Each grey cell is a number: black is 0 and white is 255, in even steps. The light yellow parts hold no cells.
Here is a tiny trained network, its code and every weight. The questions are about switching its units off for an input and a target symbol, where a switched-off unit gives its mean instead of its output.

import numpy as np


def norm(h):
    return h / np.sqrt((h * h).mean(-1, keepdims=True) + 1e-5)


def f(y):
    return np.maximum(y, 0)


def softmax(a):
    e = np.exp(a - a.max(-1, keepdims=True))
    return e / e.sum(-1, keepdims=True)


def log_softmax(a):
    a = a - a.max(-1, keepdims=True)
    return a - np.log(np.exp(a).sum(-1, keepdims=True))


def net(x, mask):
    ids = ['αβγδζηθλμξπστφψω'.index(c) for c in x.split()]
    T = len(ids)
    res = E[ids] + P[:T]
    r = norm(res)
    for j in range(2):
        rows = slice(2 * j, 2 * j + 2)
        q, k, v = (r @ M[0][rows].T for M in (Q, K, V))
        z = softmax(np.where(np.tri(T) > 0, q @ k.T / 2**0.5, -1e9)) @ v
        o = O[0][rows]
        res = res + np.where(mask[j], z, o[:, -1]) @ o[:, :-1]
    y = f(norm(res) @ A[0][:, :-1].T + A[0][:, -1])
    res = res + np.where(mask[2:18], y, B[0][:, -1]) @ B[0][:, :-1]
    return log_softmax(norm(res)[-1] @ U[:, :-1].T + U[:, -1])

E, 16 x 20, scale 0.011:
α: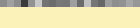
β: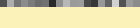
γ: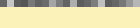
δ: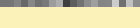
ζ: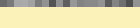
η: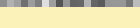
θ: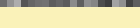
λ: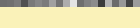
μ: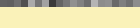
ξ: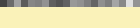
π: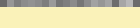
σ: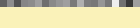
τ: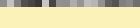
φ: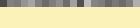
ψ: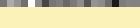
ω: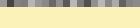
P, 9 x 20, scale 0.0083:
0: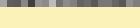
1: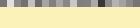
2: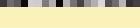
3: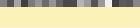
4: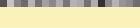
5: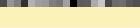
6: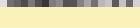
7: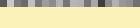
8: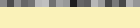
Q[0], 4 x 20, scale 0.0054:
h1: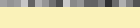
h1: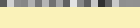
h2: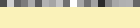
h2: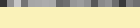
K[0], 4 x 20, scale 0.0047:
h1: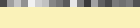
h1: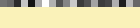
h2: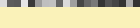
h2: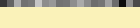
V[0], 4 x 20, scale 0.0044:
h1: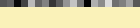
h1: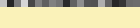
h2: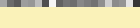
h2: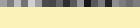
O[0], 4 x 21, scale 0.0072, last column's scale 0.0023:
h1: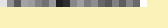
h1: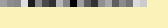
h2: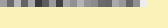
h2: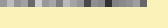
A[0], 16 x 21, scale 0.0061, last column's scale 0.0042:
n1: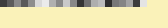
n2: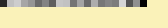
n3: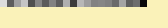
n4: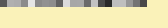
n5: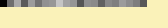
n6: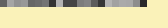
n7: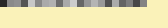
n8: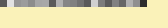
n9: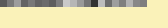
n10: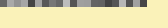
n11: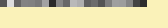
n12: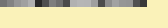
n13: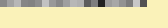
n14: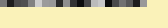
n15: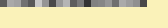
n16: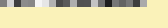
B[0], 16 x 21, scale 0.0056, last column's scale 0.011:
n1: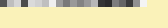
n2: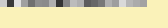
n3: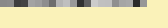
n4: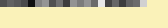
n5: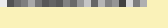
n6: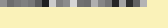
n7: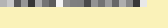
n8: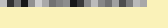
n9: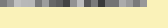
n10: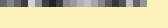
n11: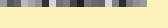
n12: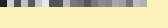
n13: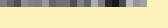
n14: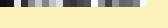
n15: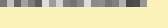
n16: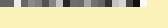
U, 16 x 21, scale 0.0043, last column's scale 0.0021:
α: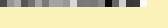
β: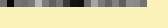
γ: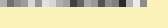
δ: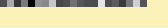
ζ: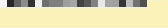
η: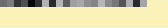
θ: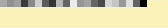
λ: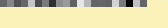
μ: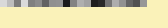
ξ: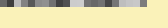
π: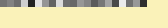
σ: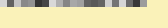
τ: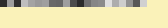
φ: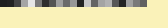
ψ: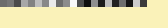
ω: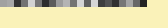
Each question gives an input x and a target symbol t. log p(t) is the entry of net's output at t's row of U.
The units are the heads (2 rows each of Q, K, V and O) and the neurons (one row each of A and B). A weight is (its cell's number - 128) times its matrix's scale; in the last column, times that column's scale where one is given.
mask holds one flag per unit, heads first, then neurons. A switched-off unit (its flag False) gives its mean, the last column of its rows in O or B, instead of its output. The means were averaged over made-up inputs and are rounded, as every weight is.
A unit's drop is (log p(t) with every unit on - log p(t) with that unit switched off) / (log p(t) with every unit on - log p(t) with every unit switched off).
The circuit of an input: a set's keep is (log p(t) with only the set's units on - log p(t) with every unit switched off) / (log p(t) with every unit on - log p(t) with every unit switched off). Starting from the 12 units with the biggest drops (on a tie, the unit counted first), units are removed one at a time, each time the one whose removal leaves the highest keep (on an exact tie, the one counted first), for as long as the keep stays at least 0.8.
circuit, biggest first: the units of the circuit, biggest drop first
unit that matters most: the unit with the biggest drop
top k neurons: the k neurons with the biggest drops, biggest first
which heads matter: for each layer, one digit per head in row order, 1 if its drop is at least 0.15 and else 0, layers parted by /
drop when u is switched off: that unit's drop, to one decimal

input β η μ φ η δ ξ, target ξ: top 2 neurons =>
n7, n16
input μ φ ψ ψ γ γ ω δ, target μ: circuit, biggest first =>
h1, n14
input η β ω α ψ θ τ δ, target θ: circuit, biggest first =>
h1, n5, n14, n2
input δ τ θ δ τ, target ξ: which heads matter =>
11
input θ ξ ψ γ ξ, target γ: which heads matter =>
11
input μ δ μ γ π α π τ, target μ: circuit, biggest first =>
h1, n14
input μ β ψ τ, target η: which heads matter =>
00
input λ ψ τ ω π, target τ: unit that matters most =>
h2
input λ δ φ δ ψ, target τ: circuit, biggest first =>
h2, n12, n1, n14
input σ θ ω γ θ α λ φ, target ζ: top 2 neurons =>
n5, n2
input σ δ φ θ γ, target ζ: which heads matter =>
10
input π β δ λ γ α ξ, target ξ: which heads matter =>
00
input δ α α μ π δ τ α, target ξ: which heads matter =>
11
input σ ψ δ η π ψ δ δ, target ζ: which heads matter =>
10
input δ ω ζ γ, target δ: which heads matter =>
00
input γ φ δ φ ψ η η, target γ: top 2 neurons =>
n16, n4
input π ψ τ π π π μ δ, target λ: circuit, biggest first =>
h2, n12, n14
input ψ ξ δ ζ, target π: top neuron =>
n15
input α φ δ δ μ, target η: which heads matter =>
11
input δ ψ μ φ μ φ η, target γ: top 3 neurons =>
n16, n4, n5
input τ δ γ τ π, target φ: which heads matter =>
01
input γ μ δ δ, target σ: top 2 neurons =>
n14, n4
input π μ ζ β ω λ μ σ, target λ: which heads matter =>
01
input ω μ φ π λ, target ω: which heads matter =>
10
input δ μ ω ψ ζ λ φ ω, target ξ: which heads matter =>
11
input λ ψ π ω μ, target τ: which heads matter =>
01
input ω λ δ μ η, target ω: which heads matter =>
10
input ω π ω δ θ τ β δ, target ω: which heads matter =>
11
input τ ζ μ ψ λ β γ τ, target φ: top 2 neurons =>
n11, n7
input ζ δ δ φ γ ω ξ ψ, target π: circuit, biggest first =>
h1
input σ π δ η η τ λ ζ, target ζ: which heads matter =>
10
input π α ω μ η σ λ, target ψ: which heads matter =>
10
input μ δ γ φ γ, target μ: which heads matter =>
10
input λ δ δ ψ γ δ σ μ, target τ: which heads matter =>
01
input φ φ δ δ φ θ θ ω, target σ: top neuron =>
n6
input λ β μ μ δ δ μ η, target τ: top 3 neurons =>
n12, n1, n14
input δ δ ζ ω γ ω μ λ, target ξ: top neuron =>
n2
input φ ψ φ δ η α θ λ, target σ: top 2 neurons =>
n2, n6
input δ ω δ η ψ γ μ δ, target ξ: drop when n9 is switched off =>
0.0
